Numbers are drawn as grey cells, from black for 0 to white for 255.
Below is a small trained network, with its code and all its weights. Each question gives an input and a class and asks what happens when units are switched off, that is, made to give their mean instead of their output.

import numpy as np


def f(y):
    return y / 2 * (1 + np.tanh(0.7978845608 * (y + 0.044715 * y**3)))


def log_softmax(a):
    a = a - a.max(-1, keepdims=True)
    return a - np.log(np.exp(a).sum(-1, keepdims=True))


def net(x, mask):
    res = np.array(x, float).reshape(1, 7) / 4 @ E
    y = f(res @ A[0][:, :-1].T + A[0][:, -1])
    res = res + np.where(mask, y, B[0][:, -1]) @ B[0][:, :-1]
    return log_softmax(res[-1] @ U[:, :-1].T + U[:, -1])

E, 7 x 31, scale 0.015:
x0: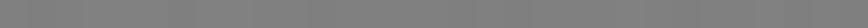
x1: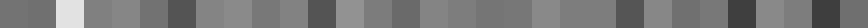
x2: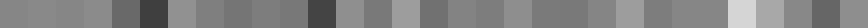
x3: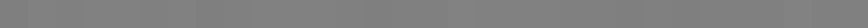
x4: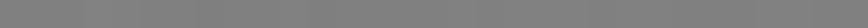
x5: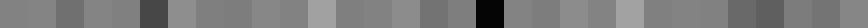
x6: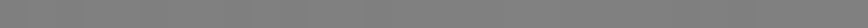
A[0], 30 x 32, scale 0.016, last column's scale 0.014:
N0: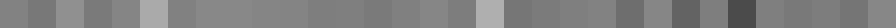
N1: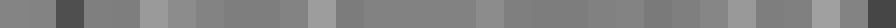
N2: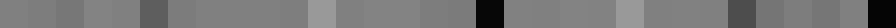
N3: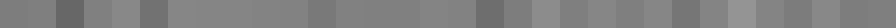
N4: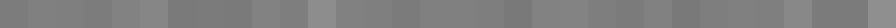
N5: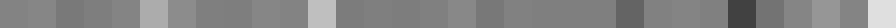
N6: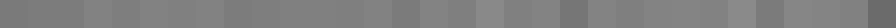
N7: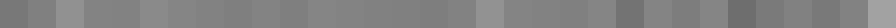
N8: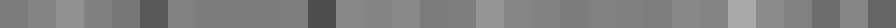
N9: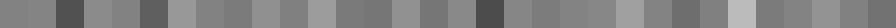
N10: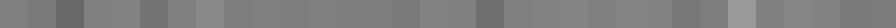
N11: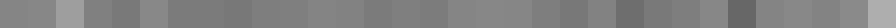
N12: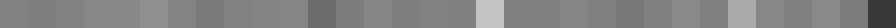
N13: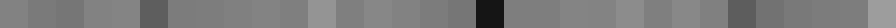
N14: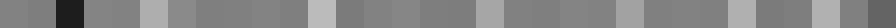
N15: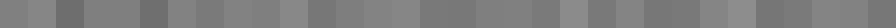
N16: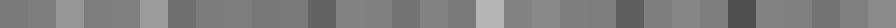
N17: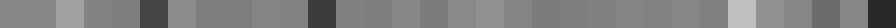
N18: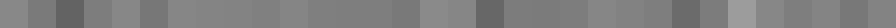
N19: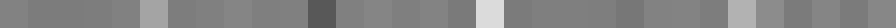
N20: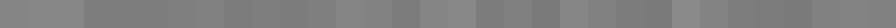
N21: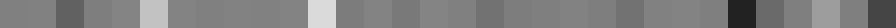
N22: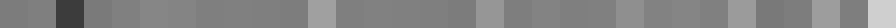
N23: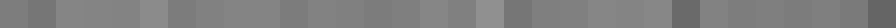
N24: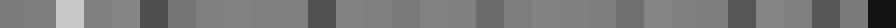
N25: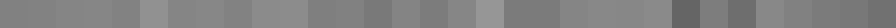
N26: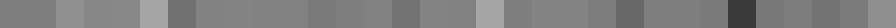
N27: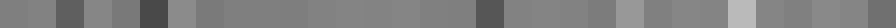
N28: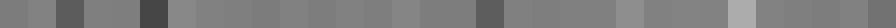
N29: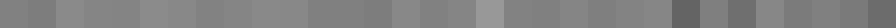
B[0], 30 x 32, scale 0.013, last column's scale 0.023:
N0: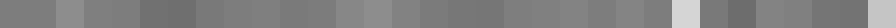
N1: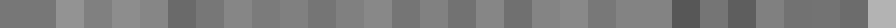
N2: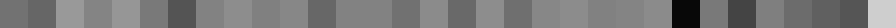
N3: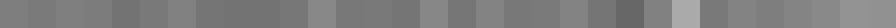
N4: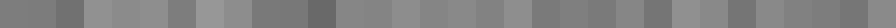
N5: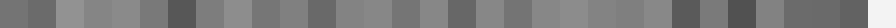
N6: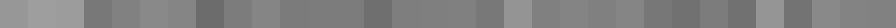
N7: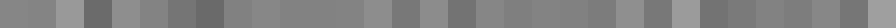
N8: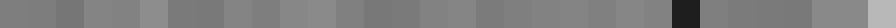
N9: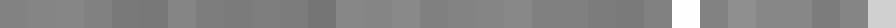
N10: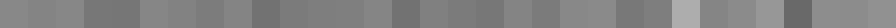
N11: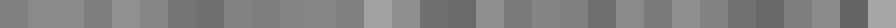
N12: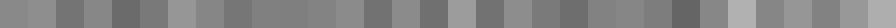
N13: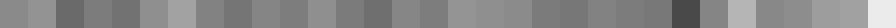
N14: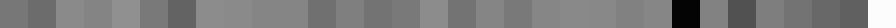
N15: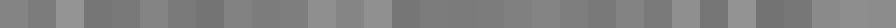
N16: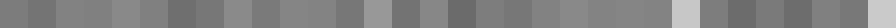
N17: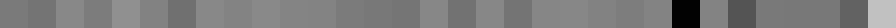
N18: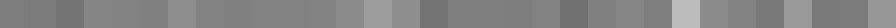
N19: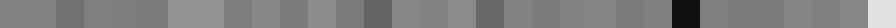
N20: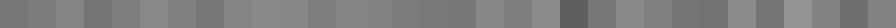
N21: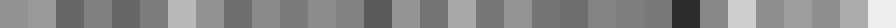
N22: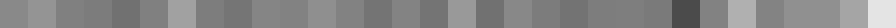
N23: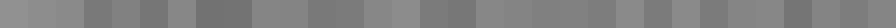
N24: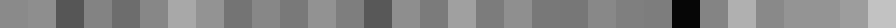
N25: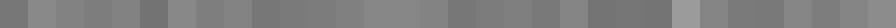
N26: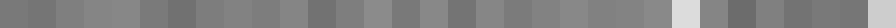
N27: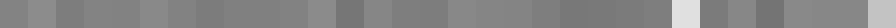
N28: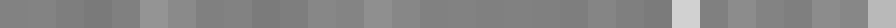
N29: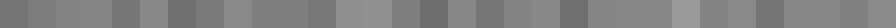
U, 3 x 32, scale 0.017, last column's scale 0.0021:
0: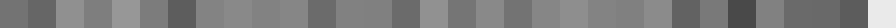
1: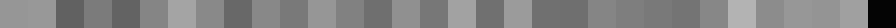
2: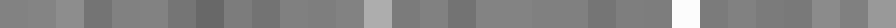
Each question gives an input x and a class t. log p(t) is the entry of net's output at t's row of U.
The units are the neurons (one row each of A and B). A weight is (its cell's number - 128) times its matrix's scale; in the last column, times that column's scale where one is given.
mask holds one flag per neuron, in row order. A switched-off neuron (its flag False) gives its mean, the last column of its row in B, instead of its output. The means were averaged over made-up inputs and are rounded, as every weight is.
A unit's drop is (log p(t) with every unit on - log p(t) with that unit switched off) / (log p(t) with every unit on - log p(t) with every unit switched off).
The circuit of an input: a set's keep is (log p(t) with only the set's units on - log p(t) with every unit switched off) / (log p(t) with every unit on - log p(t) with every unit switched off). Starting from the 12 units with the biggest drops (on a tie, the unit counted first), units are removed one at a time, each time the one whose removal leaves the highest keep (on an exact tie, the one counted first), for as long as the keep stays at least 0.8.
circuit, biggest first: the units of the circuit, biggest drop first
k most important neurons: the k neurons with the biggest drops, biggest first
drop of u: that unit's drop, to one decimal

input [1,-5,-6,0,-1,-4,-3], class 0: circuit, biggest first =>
N14
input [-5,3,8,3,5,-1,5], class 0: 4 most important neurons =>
N17, N21, N13, N22
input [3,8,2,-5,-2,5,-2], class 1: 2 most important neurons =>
N24, N13
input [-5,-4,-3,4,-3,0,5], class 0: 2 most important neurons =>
N14, N13
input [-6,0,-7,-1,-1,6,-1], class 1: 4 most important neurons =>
N21, N13, N14, N17
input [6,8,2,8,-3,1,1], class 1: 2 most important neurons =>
N24, N5
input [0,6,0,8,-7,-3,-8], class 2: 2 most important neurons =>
N14, N2
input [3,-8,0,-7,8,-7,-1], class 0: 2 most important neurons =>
N14, N21
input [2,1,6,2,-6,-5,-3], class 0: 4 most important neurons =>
N21, N17, N13, N22
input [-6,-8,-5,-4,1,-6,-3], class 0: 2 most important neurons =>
N14, N1
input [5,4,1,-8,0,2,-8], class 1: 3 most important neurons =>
N14, N5, N24
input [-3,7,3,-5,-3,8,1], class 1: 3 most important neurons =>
N13, N24, N5
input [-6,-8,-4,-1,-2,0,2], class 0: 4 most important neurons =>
N14, N1, N5, N13
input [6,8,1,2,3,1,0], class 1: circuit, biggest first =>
N24
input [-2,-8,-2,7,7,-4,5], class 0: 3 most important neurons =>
N14, N1, N13
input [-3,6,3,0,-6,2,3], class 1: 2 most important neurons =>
N24, N5
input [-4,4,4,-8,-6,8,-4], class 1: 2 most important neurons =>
N13, N24
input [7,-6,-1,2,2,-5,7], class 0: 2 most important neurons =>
N14, N21
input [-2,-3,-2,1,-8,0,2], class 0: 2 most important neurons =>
N13, N24
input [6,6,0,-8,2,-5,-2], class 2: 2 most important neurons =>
N14, N2
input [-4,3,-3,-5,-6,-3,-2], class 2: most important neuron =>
N14
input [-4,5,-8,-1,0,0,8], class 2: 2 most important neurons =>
N14, N26
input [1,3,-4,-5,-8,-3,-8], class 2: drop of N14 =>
0.1
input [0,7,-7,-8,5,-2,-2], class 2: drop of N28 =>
0.0
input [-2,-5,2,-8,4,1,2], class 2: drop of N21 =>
0.3
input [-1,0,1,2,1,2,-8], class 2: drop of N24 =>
0.3
